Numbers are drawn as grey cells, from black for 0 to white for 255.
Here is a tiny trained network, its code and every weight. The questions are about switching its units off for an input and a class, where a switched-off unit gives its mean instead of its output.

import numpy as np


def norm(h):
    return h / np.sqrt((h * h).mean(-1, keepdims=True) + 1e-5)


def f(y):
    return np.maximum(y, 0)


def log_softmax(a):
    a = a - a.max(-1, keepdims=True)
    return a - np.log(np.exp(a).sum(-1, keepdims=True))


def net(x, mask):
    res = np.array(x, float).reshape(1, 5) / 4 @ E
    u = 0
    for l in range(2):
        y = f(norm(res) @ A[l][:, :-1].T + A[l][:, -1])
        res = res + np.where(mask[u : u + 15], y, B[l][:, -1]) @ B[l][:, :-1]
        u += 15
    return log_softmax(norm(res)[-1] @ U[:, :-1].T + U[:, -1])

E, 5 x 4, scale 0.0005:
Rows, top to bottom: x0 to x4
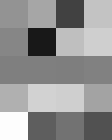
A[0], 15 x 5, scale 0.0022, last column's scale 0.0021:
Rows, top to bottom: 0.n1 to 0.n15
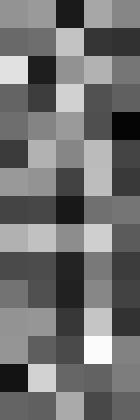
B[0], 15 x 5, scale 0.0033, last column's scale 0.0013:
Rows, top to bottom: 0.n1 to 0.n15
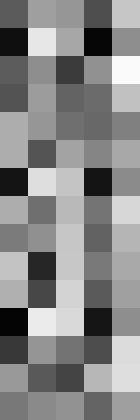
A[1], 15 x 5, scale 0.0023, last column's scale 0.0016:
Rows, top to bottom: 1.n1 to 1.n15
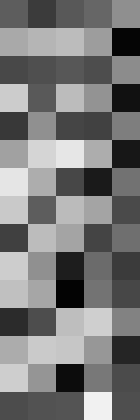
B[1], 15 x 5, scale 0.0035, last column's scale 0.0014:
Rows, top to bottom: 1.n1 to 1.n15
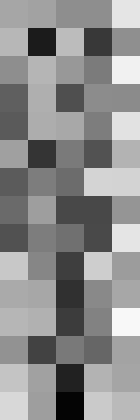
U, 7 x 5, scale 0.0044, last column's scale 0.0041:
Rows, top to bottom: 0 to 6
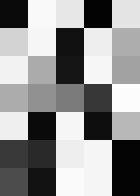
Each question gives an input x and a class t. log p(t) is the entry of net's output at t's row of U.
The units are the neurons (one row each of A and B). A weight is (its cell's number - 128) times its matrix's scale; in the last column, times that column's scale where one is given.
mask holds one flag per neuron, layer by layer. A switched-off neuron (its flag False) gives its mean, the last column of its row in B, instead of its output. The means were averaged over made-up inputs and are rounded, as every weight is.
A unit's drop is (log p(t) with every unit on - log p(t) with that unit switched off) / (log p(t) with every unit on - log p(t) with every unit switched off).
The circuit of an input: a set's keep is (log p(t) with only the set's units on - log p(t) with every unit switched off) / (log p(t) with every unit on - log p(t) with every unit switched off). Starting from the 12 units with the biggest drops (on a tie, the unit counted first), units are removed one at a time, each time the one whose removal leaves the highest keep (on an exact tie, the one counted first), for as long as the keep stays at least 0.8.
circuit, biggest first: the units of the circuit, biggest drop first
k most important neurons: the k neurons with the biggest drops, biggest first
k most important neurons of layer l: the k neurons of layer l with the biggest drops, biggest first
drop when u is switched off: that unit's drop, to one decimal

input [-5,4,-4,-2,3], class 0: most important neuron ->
[0.n14]
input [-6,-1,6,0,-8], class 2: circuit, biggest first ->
[0.n14 1.n15]
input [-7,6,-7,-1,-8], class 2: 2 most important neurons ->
[1.n12 0.n13]
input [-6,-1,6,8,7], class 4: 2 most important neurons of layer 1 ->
[1.n12 1.n15]
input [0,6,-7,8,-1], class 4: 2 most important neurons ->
[0.n9 0.n14]
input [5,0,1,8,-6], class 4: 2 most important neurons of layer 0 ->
[0.n9 0.n3]
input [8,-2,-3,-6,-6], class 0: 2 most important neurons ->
[0.n12 0.n1]
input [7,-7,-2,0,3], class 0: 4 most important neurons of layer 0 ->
[0.n1 0.n12 0.n7 0.n3]
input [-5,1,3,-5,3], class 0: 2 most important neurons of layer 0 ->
[0.n4 0.n2]
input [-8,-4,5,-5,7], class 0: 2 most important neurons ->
[0.n14 0.n2]
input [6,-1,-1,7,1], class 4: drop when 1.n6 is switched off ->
0.3
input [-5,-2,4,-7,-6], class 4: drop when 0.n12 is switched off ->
-0.1
